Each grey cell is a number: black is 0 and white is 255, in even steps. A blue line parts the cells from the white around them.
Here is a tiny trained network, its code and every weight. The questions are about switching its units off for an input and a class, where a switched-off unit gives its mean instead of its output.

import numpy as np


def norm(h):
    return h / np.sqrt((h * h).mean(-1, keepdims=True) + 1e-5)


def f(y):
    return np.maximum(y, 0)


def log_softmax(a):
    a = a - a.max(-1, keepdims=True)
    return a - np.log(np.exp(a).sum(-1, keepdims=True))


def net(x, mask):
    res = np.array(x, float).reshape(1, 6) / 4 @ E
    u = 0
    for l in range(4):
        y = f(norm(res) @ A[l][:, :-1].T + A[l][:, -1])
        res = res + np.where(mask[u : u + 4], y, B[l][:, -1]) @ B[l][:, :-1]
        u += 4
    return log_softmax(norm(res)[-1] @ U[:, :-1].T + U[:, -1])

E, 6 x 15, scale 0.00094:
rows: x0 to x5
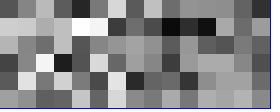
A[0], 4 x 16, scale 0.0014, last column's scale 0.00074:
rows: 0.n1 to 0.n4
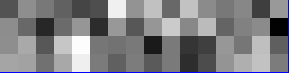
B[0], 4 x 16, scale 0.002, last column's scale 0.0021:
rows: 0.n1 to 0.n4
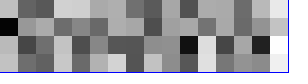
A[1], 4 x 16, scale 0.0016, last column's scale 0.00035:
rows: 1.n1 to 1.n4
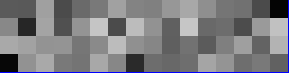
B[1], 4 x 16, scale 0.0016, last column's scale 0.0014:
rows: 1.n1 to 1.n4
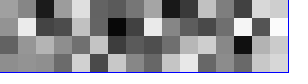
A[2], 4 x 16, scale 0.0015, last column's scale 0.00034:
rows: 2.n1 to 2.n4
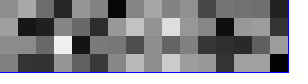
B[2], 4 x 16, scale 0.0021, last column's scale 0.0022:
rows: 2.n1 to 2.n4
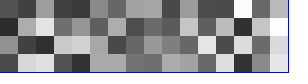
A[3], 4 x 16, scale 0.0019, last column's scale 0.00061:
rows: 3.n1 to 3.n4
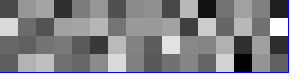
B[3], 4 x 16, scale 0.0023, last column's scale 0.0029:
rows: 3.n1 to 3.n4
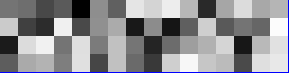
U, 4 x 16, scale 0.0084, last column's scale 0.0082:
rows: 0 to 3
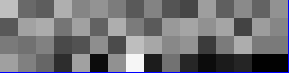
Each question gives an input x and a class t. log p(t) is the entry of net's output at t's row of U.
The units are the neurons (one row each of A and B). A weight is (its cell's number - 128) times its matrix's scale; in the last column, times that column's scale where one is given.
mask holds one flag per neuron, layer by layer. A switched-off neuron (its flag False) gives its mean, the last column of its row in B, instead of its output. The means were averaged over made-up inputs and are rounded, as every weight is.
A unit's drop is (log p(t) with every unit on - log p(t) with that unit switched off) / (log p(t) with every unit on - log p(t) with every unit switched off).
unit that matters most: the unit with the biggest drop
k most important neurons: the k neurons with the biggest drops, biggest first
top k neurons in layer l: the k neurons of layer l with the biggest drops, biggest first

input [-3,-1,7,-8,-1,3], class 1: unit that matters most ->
2.n2
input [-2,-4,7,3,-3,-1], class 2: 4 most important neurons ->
[1.n2, 0.n4, 0.n3, 2.n1]
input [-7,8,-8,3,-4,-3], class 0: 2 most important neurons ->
[0.n4, 0.n3]
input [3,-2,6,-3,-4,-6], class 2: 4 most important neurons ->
[0.n3, 0.n4, 2.n2, 1.n2]
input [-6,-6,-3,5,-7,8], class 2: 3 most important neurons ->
[1.n2, 0.n4, 2.n1]
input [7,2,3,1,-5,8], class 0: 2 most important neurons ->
[2.n2, 2.n4]
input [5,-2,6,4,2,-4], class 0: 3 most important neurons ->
[2.n3, 2.n2, 2.n4]
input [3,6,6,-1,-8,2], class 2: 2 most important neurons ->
[1.n2, 2.n1]
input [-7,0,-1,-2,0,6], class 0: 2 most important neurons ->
[0.n3, 0.n4]
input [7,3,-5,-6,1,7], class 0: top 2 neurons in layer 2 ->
[2.n2, 2.n4]
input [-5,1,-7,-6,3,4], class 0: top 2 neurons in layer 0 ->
[0.n3, 0.n4]
